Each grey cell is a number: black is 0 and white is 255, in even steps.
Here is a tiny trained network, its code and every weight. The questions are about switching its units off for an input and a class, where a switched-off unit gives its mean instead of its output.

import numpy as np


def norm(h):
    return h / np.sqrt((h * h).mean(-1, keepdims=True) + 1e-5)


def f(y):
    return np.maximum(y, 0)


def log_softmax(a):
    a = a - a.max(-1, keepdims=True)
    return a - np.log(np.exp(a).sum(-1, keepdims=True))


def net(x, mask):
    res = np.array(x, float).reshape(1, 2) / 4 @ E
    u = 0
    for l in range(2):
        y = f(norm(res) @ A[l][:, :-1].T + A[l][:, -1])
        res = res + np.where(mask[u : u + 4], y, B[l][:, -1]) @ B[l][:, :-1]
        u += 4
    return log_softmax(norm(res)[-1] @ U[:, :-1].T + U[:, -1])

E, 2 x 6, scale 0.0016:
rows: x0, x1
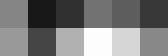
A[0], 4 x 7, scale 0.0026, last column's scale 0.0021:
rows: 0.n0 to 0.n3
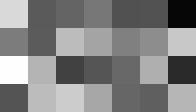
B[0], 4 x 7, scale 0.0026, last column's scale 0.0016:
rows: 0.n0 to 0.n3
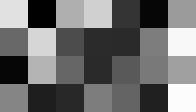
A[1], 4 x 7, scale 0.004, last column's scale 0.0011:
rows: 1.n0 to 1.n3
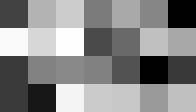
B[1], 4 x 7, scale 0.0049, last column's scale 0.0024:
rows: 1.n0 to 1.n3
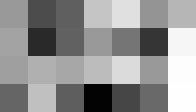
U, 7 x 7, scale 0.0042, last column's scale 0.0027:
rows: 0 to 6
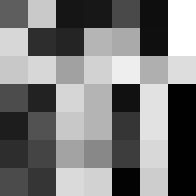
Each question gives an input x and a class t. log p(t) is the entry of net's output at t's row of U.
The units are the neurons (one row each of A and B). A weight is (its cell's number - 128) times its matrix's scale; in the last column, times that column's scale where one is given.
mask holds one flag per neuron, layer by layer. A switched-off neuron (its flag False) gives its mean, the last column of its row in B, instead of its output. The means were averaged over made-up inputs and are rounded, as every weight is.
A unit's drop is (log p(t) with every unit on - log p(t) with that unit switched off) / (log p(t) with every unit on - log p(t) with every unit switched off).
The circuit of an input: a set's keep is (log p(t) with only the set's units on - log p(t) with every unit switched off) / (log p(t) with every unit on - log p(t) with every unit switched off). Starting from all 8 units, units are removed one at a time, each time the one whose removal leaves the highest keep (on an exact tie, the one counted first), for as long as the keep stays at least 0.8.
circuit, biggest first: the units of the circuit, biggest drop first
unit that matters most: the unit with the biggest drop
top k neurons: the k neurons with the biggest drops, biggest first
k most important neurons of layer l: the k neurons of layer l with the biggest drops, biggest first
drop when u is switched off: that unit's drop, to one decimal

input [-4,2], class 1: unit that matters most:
0.n1
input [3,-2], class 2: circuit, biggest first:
[1.n2 1.n1 1.n3]
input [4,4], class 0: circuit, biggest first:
[0.n3 1.n3]
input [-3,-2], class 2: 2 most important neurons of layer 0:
[0.n3 0.n1]
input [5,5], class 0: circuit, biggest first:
[1.n3 0.n3]
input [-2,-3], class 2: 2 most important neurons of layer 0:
[0.n1 0.n3]
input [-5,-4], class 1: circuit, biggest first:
[1.n1 1.n3]
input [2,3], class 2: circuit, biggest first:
[0.n1 1.n1 1.n2]
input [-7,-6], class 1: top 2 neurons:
[1.n1 1.n3]
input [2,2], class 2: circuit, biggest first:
[1.n1 1.n2]
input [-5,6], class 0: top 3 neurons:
[1.n3 0.n3 1.n2]
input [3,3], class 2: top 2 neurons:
[0.n1 1.n1]
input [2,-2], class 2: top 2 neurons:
[1.n2 1.n1]
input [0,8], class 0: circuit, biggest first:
[1.n3]
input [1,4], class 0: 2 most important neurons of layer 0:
[0.n3 0.n2]
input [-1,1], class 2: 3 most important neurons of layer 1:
[1.n2 1.n1 1.n3]
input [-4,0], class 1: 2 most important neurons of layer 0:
[0.n2 0.n0]
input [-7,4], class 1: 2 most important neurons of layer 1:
[1.n1 1.n0]
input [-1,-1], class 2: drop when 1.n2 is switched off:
0.2
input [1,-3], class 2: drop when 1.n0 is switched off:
-0.1
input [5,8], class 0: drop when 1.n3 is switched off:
0.8
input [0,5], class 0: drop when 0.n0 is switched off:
0.0
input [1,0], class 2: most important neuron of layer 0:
[0.n3]
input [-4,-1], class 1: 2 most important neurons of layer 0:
[0.n2 0.n0]
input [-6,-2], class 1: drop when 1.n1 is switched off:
0.1
